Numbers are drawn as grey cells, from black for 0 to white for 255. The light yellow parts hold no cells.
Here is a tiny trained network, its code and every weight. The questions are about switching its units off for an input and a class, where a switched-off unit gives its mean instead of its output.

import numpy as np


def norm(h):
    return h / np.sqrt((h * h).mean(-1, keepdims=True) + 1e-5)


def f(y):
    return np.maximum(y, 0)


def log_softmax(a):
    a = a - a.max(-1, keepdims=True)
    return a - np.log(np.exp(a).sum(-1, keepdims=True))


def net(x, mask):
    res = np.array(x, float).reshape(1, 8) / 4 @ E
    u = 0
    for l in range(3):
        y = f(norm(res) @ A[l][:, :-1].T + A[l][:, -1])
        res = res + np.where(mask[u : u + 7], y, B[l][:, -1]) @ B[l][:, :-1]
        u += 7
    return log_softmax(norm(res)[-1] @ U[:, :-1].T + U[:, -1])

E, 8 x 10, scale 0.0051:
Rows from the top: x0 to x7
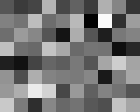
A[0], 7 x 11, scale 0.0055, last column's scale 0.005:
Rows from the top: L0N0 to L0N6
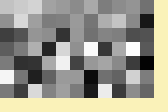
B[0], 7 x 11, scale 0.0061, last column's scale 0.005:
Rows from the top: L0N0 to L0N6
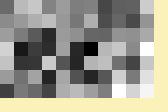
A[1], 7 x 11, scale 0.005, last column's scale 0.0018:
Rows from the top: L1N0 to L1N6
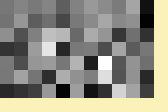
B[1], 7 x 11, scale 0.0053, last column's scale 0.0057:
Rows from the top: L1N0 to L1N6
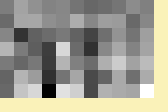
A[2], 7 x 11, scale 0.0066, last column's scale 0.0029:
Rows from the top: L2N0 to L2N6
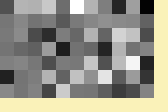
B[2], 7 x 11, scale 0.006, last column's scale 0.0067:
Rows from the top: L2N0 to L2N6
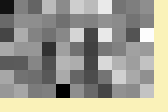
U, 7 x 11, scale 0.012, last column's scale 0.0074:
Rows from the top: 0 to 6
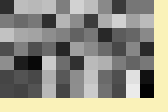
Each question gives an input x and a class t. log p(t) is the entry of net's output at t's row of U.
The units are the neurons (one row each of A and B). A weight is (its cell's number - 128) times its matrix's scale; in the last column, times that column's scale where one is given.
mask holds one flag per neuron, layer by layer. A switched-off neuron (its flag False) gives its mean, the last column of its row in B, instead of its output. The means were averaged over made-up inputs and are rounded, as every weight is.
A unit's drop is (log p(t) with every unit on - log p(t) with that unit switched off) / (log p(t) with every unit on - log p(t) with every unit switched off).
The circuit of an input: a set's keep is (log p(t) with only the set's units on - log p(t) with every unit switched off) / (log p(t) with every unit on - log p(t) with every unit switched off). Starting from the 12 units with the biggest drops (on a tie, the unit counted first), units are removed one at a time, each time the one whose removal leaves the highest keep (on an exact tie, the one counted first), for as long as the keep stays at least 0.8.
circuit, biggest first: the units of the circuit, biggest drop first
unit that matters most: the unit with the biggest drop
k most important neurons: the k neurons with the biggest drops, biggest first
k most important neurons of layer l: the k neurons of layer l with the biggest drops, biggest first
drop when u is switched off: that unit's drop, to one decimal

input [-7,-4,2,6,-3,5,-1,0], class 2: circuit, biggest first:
L0N6, L1N6
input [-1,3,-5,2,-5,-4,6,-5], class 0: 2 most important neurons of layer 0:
L0N3, L0N0
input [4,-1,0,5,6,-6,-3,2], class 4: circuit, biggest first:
L0N4, L0N6
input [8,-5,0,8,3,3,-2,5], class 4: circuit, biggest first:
L0N4
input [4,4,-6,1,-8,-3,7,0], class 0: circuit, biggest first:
L0N3, L0N5
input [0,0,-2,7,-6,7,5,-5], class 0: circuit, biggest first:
L0N3, L2N0
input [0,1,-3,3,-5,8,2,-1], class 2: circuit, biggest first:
L2N2, L1N6
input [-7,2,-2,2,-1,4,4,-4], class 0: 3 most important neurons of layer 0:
L0N0, L0N5, L0N4
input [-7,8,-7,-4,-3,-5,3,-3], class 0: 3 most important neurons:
L0N3, L0N0, L0N1
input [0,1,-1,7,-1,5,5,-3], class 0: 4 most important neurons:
L0N3, L0N4, L2N0, L0N5
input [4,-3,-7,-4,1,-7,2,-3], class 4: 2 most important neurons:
L0N4, L1N6
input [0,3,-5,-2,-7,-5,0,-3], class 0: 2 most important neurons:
L0N3, L0N0
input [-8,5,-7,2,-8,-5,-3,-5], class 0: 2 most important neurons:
L0N0, L0N5
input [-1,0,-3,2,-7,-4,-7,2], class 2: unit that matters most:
L0N6
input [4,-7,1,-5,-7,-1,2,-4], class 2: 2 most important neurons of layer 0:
L0N6, L0N0
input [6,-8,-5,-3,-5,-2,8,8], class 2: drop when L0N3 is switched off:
0.1
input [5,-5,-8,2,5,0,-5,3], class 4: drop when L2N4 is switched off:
0.0
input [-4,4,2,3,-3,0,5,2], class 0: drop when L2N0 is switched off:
0.3
